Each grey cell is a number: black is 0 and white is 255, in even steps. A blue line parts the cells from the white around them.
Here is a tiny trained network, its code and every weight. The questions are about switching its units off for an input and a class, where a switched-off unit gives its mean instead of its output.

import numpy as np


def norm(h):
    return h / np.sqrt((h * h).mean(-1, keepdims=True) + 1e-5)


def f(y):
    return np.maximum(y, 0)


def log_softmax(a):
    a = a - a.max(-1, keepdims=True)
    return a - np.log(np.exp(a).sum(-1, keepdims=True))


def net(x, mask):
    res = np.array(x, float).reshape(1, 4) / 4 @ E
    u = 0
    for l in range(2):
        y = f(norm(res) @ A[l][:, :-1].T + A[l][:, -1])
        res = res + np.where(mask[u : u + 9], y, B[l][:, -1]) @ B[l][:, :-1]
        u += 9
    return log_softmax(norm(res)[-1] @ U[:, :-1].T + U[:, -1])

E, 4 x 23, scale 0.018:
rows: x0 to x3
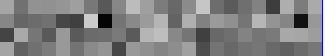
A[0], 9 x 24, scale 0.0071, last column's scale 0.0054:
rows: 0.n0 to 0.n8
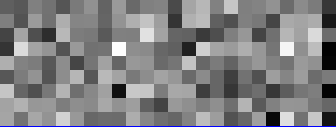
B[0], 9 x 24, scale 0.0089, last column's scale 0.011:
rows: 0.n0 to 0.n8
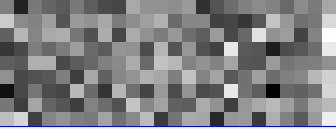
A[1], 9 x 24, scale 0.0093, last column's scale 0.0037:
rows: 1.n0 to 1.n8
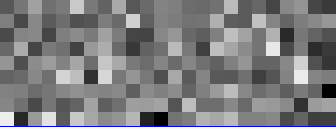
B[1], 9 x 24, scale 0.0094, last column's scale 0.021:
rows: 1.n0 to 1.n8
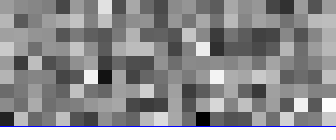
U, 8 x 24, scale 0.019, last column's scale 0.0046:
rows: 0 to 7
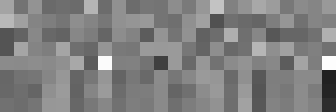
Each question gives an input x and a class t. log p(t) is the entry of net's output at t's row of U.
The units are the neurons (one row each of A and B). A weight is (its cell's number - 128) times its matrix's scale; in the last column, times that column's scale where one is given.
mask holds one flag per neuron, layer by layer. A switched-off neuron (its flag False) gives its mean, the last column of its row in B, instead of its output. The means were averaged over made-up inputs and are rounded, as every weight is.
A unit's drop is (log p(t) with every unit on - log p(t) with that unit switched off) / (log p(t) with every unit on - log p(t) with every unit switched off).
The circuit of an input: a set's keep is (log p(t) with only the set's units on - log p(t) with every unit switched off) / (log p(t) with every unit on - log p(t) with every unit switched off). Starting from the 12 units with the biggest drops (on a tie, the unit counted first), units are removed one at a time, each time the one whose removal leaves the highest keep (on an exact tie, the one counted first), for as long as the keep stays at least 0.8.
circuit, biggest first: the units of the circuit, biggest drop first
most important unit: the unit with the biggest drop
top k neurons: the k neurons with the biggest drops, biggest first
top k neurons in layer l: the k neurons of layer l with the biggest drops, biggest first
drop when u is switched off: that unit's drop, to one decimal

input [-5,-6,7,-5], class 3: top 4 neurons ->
[0.n2, 1.n7, 0.n6, 0.n5]
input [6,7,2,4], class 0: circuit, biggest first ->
[1.n7]
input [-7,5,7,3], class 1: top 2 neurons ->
[1.n3, 1.n8]
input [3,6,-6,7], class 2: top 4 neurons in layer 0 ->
[0.n6, 0.n5, 0.n2, 0.n7]
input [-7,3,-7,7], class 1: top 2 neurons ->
[1.n3, 0.n3]
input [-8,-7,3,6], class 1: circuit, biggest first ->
[1.n3, 1.n7]
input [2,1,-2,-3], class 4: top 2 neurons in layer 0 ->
[0.n6, 0.n8]
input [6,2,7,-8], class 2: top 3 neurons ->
[0.n3, 1.n8, 1.n3]
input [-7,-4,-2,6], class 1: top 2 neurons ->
[1.n3, 0.n3]
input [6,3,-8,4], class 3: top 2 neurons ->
[1.n8, 1.n3]
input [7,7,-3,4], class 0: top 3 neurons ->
[1.n7, 1.n3, 1.n2]
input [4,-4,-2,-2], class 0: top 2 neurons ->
[1.n5, 1.n3]
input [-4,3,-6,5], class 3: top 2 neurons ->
[1.n8, 0.n3]
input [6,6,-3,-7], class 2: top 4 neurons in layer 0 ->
[0.n3, 0.n2, 0.n5, 0.n7]
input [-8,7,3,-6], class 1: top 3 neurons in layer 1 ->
[1.n3, 1.n2, 1.n5]
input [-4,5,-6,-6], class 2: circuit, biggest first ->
[1.n5]
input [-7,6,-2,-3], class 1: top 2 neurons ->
[1.n3, 0.n5]
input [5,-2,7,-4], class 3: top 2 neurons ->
[0.n2, 1.n3]
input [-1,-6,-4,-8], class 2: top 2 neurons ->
[0.n3, 1.n7]
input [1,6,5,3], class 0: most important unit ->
1.n7
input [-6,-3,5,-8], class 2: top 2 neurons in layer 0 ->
[0.n3, 0.n8]
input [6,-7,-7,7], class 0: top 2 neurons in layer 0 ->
[0.n3, 0.n7]
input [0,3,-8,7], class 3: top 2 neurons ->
[1.n8, 0.n3]
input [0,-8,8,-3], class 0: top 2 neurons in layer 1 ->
[1.n5, 1.n8]
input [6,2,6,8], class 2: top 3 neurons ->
[0.n6, 1.n3, 1.n8]
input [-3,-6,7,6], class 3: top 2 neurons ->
[0.n2, 1.n7]
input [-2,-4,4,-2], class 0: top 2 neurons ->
[1.n8, 1.n5]
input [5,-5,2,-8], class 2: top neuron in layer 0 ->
[0.n3]
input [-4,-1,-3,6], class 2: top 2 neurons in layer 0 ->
[0.n6, 0.n2]
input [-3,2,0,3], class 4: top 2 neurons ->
[1.n0, 0.n3]
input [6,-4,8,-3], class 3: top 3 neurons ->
[0.n2, 1.n3, 1.n2]
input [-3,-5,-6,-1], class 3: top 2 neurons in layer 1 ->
[1.n8, 1.n7]
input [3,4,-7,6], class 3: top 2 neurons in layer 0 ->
[0.n3, 0.n5]
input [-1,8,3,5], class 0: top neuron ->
[1.n7]
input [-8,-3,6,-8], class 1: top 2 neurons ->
[1.n3, 0.n6]
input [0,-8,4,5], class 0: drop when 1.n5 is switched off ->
0.3
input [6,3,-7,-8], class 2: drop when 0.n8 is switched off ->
0.0
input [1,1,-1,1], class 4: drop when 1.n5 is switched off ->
0.1
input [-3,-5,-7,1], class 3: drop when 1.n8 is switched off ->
0.7
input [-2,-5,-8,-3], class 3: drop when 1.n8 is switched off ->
0.7
